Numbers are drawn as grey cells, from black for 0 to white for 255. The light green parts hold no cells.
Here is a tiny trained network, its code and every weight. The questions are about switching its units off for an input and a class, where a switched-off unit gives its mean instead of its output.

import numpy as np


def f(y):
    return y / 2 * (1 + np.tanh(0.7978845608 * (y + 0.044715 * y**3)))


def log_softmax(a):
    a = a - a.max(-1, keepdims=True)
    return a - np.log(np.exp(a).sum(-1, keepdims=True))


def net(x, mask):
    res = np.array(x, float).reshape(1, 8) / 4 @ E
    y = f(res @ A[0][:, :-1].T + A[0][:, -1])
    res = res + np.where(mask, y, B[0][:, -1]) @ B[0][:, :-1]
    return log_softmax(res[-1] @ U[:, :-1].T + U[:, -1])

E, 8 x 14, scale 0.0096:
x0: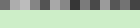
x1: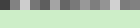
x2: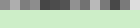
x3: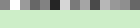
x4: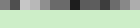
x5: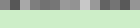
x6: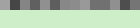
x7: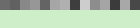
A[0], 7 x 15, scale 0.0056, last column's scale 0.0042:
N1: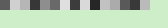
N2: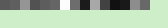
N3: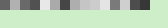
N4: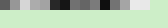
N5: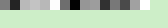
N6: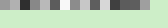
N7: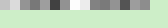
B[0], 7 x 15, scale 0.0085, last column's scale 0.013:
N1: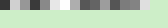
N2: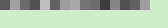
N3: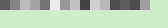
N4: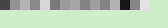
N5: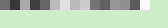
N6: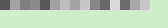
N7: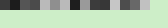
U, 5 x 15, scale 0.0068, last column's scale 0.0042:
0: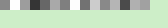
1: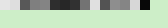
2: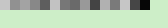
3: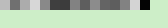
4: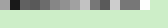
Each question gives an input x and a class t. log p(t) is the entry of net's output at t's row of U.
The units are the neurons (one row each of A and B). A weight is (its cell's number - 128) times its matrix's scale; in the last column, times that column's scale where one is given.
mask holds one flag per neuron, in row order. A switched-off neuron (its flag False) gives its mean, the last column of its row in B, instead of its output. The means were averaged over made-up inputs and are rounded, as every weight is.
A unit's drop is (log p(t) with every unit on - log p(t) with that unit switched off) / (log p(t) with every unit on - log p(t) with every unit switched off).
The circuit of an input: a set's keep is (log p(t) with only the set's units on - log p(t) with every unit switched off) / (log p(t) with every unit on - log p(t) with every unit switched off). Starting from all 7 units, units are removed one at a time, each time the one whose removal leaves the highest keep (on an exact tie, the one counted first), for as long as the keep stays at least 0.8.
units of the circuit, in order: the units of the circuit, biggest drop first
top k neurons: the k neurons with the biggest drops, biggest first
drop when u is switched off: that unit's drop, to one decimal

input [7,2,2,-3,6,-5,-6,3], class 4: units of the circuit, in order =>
[N5]
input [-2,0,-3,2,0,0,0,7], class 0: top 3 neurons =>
[N1; N7; N6]
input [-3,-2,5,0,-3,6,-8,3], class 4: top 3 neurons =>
[N1; N7; N4]
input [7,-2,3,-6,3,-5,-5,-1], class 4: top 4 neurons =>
[N1; N5; N3; N6]
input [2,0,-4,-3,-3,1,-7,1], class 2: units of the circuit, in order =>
[N4; N6; N2]
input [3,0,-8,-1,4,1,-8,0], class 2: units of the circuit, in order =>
[N7; N4]
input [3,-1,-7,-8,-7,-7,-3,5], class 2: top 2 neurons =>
[N4; N3]
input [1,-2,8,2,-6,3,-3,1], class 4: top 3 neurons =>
[N7; N1; N4]
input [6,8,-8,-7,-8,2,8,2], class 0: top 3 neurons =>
[N1; N7; N3]
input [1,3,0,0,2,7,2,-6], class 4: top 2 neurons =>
[N1; N7]
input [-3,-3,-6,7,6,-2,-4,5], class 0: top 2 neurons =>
[N1; N6]
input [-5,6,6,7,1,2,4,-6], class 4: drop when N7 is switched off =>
1.3
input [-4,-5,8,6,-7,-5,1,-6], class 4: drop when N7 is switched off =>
1.0
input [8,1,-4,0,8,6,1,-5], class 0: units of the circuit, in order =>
[N7]
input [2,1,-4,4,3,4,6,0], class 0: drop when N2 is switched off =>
0.0
